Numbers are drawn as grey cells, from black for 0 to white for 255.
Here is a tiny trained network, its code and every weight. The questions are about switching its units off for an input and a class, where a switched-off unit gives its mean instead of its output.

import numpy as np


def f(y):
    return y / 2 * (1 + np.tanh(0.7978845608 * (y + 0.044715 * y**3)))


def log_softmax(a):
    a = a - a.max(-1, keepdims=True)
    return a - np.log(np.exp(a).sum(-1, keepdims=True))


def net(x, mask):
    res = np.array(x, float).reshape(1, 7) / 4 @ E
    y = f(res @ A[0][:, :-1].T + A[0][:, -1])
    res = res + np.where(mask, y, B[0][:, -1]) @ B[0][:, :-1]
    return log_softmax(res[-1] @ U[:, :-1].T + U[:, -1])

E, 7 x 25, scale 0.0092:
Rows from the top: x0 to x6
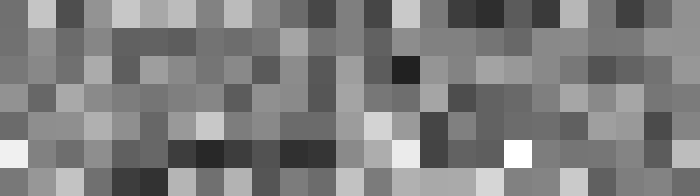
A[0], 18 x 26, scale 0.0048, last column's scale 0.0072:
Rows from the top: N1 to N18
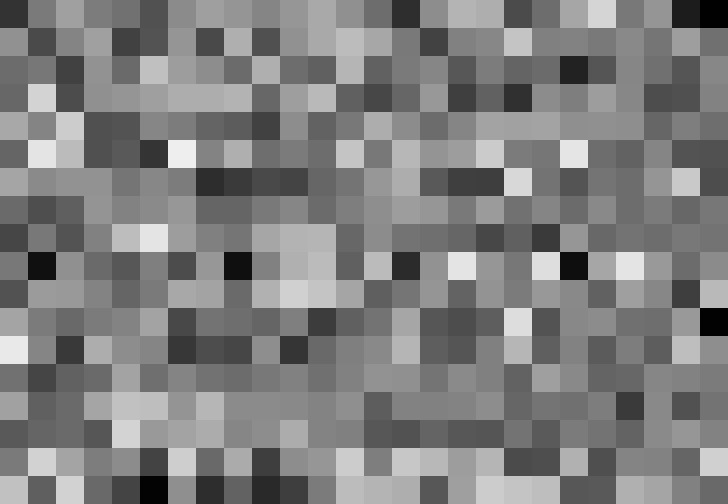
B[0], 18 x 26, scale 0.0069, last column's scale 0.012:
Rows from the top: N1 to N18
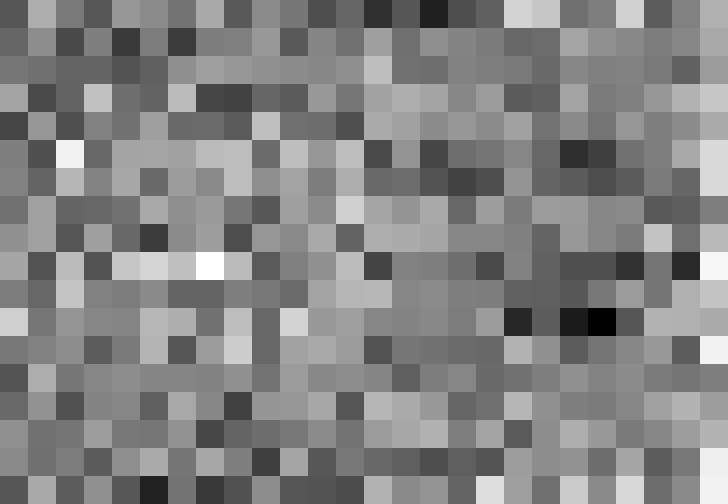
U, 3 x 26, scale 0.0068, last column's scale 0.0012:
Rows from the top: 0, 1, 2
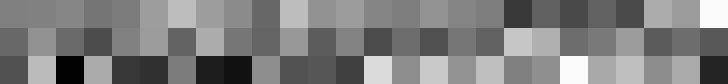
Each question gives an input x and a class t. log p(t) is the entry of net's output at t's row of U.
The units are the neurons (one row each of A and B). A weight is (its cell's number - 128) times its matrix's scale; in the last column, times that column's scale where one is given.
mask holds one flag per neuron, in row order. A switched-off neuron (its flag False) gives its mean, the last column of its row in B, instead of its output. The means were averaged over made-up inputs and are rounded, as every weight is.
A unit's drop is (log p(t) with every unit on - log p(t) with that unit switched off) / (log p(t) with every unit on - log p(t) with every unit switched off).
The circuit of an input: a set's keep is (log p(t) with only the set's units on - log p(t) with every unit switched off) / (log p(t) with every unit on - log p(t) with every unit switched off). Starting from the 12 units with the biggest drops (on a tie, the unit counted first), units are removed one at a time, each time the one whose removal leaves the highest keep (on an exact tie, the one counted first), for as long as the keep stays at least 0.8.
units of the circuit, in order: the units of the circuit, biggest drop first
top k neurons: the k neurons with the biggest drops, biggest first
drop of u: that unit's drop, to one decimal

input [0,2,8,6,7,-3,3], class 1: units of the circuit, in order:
[N12]
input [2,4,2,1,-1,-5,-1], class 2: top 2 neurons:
[N10; N6]
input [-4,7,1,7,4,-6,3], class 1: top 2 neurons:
[N1; N12]
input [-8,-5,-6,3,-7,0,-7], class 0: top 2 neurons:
[N10; N1]
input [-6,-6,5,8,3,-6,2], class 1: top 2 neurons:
[N1; N12]
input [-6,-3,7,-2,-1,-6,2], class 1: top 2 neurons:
[N1; N12]
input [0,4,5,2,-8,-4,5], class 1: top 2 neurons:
[N1; N17]
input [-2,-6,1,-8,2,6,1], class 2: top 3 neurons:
[N18; N10; N6]
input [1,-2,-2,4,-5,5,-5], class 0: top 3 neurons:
[N12; N17; N1]
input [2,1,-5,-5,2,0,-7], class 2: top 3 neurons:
[N10; N6; N9]
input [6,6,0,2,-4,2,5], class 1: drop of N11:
0.1
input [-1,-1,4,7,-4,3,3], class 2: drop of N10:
0.2
